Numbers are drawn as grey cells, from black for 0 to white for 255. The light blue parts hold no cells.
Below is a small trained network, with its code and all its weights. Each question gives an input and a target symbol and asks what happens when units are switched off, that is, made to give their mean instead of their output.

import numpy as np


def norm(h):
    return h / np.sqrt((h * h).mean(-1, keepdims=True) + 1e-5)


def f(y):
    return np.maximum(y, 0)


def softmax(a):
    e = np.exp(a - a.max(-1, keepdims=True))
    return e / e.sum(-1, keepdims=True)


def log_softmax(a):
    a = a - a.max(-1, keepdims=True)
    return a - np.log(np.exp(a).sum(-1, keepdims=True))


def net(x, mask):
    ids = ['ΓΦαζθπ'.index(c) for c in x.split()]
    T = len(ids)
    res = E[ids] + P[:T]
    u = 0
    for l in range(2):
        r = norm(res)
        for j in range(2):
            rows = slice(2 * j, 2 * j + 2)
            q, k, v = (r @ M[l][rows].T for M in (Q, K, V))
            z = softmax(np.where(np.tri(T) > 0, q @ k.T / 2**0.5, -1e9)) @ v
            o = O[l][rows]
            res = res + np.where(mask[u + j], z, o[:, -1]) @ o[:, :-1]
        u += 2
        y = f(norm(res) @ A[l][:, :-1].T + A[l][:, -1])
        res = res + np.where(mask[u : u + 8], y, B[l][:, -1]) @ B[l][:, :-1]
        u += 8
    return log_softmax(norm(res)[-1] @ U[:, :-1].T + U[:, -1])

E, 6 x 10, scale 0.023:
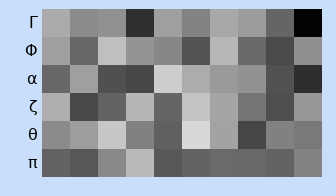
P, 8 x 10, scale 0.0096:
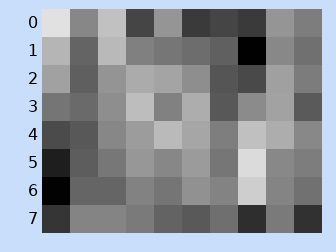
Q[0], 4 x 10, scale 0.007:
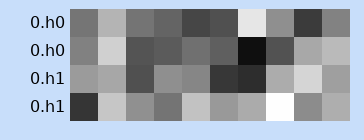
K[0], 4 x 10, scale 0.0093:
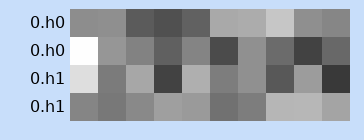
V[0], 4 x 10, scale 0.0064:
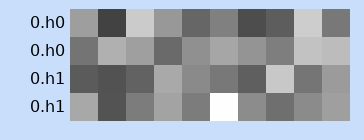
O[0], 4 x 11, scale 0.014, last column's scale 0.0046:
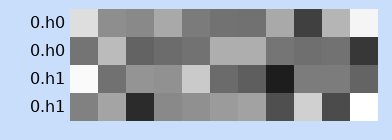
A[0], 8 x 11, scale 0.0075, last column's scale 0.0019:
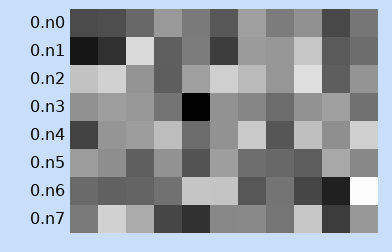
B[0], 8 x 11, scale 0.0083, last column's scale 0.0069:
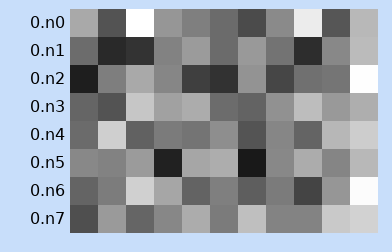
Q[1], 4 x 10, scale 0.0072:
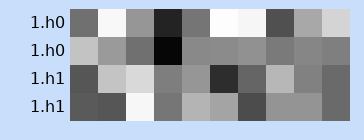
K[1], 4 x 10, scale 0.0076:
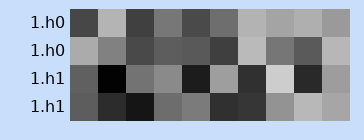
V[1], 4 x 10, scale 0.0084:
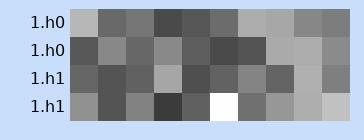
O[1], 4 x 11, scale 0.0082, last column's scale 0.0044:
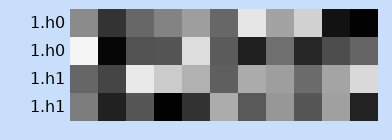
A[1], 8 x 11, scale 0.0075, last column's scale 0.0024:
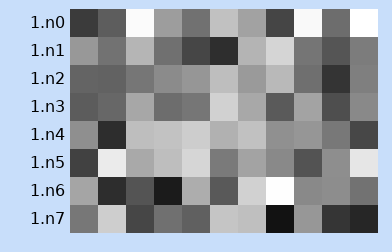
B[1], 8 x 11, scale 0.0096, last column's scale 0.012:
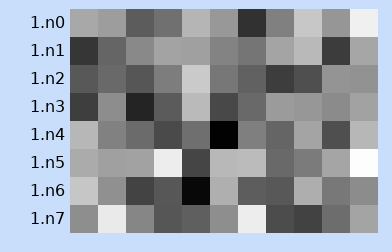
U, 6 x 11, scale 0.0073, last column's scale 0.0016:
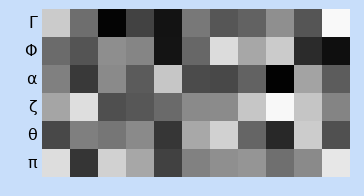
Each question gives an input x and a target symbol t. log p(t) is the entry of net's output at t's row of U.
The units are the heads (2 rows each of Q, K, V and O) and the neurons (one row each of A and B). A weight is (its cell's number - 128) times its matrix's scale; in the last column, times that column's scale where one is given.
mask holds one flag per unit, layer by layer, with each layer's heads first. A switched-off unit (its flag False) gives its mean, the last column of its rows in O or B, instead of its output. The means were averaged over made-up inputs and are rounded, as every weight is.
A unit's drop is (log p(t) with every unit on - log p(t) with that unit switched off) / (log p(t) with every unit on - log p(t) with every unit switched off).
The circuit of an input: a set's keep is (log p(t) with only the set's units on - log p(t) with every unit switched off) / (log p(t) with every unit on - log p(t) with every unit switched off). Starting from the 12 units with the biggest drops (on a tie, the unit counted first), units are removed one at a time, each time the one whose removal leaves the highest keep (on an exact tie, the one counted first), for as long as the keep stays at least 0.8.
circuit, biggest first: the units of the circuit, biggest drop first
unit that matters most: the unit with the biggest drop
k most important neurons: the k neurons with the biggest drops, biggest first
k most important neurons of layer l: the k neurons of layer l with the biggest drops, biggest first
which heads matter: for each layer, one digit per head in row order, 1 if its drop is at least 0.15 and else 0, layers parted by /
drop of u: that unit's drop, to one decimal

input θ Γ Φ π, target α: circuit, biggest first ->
1.h0, 1.n5, 0.h1
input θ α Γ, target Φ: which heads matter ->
01 / 00
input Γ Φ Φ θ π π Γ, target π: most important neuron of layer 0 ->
0.n6
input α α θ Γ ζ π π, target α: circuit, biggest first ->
1.h0, 0.h1
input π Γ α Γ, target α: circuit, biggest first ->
0.h0, 0.n1, 0.h1
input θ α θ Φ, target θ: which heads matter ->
10 / 00
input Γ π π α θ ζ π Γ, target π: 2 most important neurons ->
0.n6, 1.n5
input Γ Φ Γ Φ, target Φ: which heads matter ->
01 / 10
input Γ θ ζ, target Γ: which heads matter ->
01 / 01
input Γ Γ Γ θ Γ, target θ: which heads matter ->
10 / 00
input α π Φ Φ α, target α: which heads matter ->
11 / 00
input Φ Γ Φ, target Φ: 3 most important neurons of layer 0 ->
0.n6, 0.n2, 0.n4
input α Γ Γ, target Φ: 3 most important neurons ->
1.n1, 1.n6, 0.n5
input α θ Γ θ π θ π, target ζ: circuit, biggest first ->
1.h0, 1.n0, 0.n0
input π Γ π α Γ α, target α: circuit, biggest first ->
0.h1
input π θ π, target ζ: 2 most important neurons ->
0.n6, 0.n2
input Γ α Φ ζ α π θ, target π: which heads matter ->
01 / 01
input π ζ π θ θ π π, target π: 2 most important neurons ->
0.n2, 1.n3
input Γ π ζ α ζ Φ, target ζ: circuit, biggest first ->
1.n0, 0.h0
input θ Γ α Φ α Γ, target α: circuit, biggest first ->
1.n2
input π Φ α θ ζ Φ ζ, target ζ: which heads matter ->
00 / 00
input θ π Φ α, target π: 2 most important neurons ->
0.n6, 1.n5
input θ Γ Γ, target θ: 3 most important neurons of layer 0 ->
0.n7, 0.n3, 0.n6
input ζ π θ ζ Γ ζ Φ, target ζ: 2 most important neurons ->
1.n0, 0.n0
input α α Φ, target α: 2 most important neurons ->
0.n1, 0.n0
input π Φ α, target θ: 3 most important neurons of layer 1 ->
1.n0, 1.n5, 1.n4
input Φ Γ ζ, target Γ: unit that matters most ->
0.h1
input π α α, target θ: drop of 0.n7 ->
-0.1
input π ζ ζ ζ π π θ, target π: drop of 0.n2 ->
-0.1
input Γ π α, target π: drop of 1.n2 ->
0.0
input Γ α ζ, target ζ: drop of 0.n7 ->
-0.1
